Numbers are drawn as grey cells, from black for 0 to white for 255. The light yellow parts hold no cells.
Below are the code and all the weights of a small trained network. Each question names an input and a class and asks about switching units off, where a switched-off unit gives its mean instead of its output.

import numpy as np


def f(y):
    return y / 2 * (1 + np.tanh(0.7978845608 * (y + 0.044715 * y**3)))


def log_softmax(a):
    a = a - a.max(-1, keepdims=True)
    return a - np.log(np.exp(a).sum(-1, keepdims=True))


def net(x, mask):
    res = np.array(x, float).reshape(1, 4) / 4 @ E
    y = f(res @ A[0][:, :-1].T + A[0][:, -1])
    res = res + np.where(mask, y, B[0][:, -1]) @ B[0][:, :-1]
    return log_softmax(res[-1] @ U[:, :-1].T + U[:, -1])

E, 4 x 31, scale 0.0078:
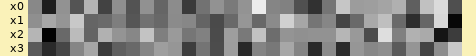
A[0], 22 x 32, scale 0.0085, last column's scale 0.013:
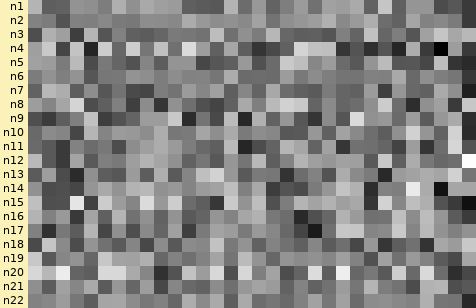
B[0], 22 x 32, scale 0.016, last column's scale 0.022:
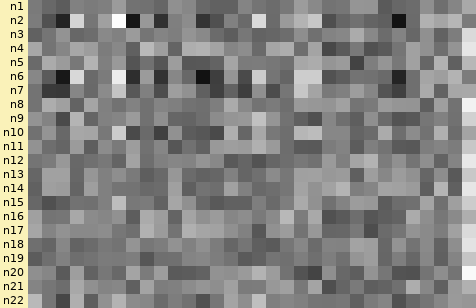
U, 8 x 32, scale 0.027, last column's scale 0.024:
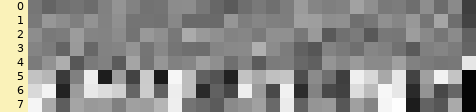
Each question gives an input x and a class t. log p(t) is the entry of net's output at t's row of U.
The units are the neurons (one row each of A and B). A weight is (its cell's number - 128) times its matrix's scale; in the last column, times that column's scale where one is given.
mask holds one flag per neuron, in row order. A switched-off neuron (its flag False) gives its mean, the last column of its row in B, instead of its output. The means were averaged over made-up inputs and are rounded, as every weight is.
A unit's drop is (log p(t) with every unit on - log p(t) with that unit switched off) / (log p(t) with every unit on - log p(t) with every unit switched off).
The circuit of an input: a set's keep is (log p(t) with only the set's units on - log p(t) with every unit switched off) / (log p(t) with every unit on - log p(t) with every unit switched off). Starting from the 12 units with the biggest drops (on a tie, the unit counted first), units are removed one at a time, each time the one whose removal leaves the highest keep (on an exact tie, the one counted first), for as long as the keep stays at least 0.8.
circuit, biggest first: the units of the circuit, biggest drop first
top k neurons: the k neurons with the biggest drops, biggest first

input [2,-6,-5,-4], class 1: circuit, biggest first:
n13
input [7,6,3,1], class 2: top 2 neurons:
n17, n21
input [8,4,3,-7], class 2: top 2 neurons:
n16, n21
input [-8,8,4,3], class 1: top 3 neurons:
n5, n8, n17
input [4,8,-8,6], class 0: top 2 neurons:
n7, n3
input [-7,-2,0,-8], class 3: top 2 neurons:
n20, n17
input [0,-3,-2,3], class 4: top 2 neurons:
n20, n5
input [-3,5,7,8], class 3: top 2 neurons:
n11, n9
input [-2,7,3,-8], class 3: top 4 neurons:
n20, n14, n13, n22
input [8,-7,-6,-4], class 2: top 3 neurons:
n16, n17, n8
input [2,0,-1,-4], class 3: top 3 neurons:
n20, n12, n14
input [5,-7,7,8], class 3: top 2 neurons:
n9, n11
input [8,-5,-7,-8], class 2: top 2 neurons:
n16, n17
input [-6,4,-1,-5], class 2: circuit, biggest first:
n4
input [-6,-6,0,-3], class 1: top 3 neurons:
n14, n10, n13
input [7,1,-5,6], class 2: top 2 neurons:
n17, n20
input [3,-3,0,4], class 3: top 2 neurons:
n9, n4
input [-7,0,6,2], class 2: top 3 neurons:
n4, n18, n3
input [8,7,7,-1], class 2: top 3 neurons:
n17, n21, n16
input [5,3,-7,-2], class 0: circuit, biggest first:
n7
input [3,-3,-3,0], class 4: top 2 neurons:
n15, n4
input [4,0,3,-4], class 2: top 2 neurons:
n16, n9
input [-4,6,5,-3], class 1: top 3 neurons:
n5, n8, n18
